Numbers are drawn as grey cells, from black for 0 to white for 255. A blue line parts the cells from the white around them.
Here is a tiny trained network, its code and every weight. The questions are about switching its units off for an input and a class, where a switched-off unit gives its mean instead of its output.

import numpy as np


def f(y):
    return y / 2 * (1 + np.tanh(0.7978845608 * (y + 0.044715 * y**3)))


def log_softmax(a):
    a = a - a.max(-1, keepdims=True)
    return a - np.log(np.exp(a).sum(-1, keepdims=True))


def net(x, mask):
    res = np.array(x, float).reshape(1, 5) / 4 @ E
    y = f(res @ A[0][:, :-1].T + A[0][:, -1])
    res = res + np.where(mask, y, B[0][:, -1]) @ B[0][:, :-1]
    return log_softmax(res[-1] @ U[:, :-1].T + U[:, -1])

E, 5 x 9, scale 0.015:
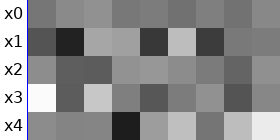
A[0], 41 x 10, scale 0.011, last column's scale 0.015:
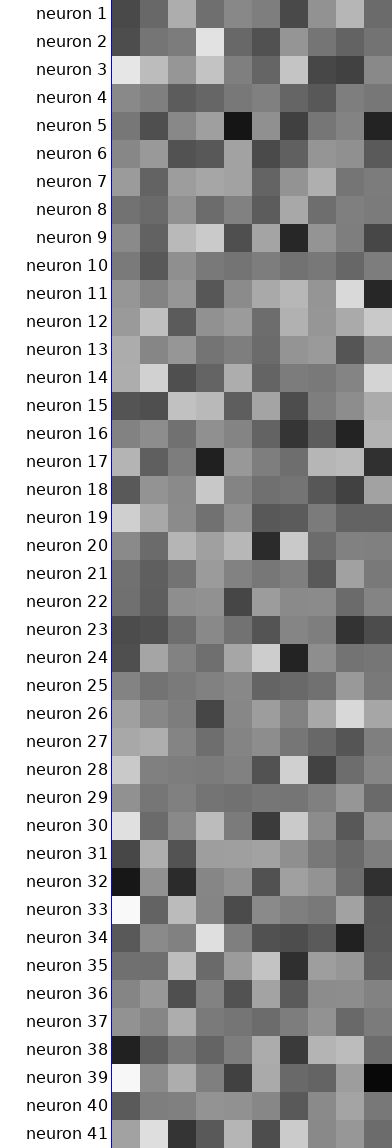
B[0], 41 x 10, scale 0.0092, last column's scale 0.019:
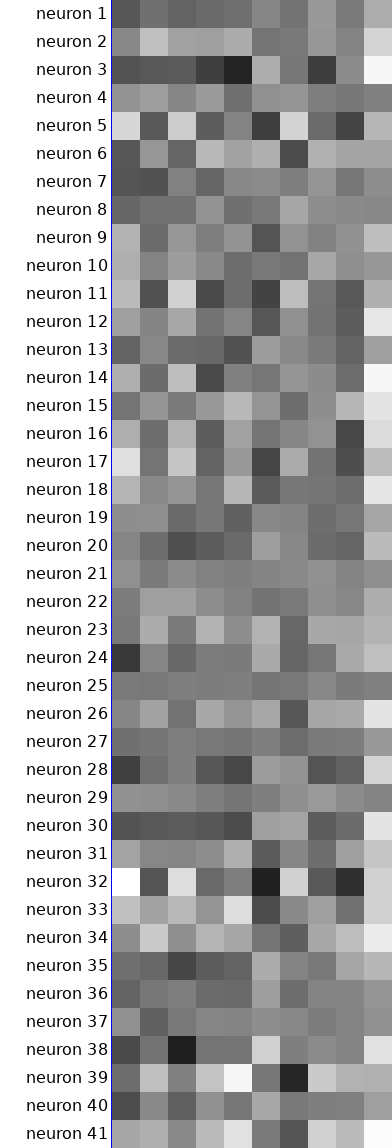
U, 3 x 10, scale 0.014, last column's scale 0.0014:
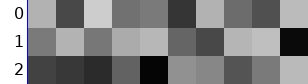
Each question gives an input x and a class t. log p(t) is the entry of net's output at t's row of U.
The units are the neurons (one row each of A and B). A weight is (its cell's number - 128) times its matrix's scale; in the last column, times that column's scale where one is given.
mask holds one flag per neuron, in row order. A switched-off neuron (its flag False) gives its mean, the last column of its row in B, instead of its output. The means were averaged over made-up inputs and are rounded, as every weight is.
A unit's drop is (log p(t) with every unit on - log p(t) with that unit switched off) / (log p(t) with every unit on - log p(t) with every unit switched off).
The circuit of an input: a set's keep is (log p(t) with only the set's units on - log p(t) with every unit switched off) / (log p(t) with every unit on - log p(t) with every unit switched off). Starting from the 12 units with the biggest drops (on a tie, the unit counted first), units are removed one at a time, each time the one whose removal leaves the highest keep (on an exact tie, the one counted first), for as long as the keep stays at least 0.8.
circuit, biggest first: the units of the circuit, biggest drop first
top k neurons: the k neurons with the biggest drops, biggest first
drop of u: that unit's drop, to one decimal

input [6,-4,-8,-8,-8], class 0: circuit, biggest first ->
neuron 32
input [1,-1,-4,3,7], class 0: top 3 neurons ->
neuron 11; neuron 17; neuron 34
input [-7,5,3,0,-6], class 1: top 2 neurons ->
neuron 34; neuron 32
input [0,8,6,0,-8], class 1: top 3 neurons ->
neuron 34; neuron 15; neuron 23
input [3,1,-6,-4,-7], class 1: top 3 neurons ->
neuron 34; neuron 23; neuron 2
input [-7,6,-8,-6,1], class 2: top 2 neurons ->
neuron 41; neuron 38
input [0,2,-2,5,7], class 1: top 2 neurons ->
neuron 39; neuron 26
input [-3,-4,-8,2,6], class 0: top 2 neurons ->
neuron 11; neuron 17
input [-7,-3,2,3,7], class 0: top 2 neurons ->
neuron 11; neuron 17
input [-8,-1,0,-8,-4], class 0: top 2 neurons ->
neuron 32; neuron 26
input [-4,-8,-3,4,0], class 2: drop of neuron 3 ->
0.3
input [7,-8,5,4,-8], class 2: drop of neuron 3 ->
0.2
